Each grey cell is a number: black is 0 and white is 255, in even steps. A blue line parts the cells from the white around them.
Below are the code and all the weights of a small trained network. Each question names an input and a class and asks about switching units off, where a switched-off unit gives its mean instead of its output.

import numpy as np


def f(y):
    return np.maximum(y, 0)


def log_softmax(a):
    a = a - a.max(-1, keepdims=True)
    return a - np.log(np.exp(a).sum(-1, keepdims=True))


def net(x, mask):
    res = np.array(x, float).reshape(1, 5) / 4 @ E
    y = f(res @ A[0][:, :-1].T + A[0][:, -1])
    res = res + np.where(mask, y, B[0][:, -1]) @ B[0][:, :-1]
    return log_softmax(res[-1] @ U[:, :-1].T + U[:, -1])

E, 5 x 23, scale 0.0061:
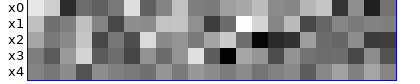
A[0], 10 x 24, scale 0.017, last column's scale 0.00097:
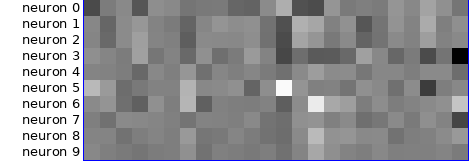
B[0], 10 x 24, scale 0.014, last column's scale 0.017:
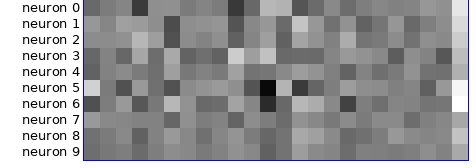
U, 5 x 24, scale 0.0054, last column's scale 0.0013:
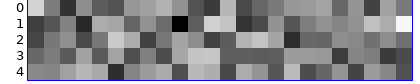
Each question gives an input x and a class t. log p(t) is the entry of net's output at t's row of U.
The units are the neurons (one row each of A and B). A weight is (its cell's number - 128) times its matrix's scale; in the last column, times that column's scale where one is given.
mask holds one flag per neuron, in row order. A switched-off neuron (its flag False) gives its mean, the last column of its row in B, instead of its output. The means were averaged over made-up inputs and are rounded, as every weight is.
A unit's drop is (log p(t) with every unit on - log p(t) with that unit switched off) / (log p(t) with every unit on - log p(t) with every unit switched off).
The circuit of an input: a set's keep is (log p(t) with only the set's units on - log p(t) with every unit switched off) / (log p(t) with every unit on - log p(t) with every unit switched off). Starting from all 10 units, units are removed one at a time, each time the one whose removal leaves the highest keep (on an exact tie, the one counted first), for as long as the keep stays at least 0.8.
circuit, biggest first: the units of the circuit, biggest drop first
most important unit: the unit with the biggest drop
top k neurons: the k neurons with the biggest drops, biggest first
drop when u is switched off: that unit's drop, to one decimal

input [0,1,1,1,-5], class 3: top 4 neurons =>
(neuron 5; neuron 6; neuron 1; neuron 0)
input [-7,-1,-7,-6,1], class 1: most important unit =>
neuron 0
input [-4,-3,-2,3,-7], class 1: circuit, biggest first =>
(neuron 6; neuron 1)
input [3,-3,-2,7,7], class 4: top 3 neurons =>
(neuron 6; neuron 2; neuron 1)
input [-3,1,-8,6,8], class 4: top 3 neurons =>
(neuron 1; neuron 2; neuron 7)
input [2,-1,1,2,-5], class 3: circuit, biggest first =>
(neuron 5; neuron 3; neuron 6)
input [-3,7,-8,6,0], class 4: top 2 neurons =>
(neuron 1; neuron 2)
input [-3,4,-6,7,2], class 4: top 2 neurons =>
(neuron 1; neuron 2)
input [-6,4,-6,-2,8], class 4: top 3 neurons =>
(neuron 1; neuron 2; neuron 7)
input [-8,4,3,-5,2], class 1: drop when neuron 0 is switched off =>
0.2
